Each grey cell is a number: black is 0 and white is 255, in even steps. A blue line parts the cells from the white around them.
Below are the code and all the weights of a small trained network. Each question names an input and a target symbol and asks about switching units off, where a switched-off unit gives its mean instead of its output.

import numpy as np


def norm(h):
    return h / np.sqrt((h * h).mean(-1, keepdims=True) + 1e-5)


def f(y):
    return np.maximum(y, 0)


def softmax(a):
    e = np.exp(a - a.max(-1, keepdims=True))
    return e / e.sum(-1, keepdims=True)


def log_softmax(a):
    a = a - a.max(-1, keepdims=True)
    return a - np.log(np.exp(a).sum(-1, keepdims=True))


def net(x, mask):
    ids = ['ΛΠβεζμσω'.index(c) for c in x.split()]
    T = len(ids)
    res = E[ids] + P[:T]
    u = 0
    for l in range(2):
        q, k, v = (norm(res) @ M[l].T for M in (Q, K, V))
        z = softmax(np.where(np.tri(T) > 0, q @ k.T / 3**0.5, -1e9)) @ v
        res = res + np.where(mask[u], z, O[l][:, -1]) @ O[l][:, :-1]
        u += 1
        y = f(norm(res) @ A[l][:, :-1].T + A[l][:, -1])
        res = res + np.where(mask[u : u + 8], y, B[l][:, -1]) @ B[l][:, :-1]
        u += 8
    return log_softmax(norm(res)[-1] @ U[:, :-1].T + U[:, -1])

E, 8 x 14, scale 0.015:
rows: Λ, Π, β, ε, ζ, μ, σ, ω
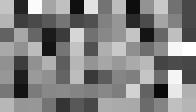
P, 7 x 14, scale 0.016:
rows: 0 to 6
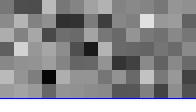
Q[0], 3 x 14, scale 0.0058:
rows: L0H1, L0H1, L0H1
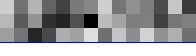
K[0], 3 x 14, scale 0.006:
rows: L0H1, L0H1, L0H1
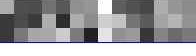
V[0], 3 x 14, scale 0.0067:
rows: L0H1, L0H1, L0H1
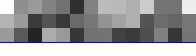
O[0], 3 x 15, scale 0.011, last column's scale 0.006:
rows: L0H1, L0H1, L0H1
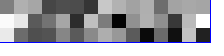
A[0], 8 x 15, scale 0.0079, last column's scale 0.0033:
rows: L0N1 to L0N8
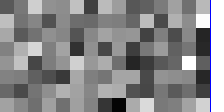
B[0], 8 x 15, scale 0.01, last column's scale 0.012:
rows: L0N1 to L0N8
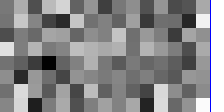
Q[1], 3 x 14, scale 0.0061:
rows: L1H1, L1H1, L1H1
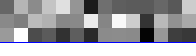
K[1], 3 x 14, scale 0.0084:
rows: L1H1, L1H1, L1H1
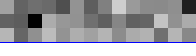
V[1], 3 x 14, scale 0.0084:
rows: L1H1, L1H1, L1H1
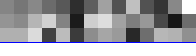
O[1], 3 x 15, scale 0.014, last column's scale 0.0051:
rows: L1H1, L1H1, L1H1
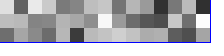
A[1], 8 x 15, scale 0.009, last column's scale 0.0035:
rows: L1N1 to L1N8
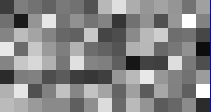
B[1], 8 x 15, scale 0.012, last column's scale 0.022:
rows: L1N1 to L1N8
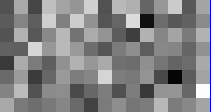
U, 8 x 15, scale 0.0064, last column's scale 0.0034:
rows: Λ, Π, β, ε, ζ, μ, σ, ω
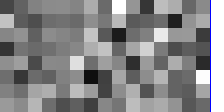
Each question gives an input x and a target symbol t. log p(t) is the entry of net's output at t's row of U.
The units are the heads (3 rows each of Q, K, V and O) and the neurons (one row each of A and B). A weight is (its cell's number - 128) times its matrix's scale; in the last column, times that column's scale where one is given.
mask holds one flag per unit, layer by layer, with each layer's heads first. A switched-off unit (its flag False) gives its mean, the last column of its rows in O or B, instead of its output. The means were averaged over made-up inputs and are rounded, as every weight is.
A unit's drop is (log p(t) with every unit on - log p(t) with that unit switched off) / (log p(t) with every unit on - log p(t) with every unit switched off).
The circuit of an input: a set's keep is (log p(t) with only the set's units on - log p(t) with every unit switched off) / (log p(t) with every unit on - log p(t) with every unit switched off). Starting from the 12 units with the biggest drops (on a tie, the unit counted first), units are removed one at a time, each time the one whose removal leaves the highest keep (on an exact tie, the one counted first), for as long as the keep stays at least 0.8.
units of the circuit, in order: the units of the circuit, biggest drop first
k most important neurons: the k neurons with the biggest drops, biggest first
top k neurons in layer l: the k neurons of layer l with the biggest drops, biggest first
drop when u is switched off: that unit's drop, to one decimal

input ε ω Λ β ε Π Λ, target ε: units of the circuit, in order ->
(L0H1 L1H1 L1N6)
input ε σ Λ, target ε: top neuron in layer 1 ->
(L1N6)
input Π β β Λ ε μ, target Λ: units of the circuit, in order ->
(L1H1 L0N4)
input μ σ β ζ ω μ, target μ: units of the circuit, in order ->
(L0H1 L1H1)
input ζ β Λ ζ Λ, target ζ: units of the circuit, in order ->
(L1H1 L0H1)
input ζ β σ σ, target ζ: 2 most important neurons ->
(L0N8 L0N2)
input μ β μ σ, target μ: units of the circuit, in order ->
(L1H1 L0H1)
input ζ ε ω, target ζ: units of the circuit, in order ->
(L1H1 L0H1 L0N8)
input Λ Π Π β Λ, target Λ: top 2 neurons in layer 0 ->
(L0N7 L0N5)
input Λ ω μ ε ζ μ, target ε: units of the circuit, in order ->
(L0H1 L1N6 L1H1)
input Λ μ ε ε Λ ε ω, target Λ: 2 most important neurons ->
(L0N4 L1N1)
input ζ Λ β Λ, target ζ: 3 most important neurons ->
(L0N8 L0N2 L1N5)
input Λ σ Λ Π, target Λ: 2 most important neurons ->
(L0N4 L1N1)
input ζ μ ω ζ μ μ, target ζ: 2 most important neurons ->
(L0N2 L0N8)
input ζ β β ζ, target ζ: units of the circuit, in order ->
(L1H1)
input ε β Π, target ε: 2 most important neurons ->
(L1N6 L1N7)
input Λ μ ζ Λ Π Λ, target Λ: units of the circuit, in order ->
(L0H1 L1H1 L1N1)
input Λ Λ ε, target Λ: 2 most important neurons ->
(L1N1 L0N7)
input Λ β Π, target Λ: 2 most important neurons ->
(L1N1 L0N7)
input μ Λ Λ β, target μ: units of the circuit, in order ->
(L1H1)
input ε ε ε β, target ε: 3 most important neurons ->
(L1N6 L1N7 L0N8)
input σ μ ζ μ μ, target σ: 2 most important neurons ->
(L0N8 L1N2)
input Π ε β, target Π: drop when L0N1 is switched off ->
0.0
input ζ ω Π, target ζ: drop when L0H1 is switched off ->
0.4
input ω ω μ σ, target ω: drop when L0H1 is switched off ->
0.4
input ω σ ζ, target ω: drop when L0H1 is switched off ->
0.5
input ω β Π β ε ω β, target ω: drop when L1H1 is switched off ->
0.4
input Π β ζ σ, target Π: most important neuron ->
(L0N5)
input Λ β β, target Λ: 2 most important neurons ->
(L0N7 L1N1)
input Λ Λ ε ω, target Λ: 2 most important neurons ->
(L1N1 L0N4)
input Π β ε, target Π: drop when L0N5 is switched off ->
0.1
